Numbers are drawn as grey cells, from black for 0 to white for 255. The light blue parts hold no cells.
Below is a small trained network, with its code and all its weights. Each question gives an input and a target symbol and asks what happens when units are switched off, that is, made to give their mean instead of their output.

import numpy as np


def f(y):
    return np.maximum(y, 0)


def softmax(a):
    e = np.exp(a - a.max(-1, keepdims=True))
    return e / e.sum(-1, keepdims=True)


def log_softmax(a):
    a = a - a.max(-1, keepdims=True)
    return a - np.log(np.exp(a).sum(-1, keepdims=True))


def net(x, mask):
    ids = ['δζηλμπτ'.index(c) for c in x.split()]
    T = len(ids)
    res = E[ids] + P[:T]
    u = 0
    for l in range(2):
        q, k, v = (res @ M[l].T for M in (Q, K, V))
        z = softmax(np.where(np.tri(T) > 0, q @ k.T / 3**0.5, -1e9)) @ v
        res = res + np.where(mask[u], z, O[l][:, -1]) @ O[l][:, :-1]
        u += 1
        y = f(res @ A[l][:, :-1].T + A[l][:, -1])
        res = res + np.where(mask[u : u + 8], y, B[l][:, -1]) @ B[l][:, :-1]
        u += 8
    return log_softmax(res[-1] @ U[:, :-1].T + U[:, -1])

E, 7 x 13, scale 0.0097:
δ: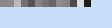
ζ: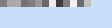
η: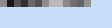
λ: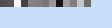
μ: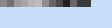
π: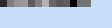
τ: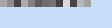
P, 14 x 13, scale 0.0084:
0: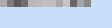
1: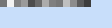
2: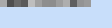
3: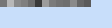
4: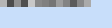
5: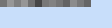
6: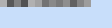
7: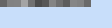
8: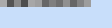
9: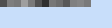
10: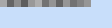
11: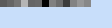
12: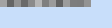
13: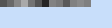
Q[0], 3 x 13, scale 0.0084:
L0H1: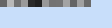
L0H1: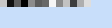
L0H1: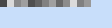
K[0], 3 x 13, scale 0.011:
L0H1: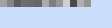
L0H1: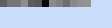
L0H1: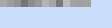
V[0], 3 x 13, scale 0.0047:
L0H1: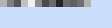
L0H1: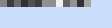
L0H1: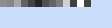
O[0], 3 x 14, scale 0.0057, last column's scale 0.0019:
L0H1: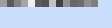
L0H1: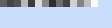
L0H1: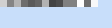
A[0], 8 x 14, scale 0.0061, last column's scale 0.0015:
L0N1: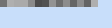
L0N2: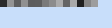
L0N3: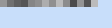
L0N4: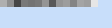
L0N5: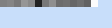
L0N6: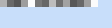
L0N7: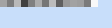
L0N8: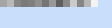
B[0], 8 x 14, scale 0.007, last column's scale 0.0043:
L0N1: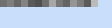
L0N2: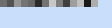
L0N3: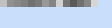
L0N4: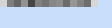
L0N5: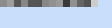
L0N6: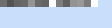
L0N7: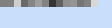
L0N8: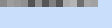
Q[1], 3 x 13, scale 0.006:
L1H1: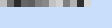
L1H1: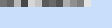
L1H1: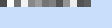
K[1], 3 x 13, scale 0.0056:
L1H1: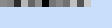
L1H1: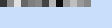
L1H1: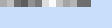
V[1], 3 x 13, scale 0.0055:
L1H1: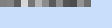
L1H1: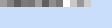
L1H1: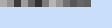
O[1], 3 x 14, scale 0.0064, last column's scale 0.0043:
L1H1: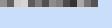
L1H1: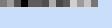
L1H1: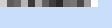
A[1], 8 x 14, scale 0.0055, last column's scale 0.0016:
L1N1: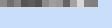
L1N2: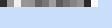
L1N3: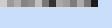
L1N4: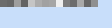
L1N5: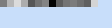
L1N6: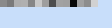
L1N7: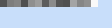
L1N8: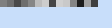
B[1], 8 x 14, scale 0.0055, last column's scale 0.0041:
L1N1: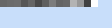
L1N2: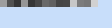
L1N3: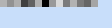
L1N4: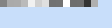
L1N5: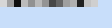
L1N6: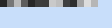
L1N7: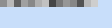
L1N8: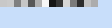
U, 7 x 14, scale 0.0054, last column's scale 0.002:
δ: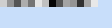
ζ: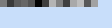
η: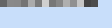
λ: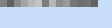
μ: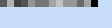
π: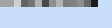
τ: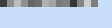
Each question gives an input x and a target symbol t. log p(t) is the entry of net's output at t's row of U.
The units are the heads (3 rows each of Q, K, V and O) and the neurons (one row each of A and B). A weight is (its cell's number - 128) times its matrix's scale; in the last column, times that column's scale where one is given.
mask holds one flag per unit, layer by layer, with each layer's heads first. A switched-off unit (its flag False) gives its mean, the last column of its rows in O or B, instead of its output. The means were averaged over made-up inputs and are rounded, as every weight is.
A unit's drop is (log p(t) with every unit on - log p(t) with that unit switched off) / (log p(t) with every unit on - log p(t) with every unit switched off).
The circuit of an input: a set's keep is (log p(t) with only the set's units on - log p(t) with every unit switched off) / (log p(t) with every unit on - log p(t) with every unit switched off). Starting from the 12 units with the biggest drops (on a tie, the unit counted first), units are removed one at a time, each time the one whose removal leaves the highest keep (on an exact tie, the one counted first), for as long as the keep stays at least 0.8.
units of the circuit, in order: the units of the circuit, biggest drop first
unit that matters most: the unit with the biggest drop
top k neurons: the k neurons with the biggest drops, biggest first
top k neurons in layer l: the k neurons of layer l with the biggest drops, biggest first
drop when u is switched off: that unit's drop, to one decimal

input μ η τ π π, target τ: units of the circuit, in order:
L1N6, L1H1
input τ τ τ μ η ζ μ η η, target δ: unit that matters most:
L0H1
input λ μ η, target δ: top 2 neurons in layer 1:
L1N8, L1N4
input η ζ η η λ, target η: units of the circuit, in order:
L1H1, L1N4, L0N7
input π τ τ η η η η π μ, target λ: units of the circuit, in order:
L0H1, L0N6, L1H1
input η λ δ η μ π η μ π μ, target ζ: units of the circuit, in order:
L0H1, L1N2, L0N2, L0N6
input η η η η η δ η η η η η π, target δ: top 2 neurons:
L1N5, L0N6
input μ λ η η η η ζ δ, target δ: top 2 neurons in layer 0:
L0N6, L0N3
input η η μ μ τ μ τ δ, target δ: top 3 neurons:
L1N5, L0N6, L0N2
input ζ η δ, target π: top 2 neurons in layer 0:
L0N3, L0N6
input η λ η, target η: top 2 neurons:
L1N4, L0N5
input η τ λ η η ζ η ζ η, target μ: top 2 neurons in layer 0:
L0N8, L0N6
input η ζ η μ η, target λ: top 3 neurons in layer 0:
L0N6, L0N2, L0N3
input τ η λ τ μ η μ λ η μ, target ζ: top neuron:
L0N2
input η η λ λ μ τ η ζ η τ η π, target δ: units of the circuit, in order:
L0N6, L1N5
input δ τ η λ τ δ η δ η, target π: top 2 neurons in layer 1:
L1N3, L1N6
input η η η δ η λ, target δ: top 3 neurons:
L1N5, L0N6, L1N7
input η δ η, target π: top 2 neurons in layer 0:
L0N3, L0N6
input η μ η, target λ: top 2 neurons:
L0N6, L1N4
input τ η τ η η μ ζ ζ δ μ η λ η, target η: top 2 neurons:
L1N4, L0N7
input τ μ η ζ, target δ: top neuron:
L0N7
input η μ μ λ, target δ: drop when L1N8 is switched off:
0.0
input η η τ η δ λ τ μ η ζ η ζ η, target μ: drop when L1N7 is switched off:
0.1
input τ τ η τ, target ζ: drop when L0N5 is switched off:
0.1
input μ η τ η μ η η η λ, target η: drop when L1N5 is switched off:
0.1
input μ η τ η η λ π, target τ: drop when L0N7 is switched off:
0.1
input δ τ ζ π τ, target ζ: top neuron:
L0N6
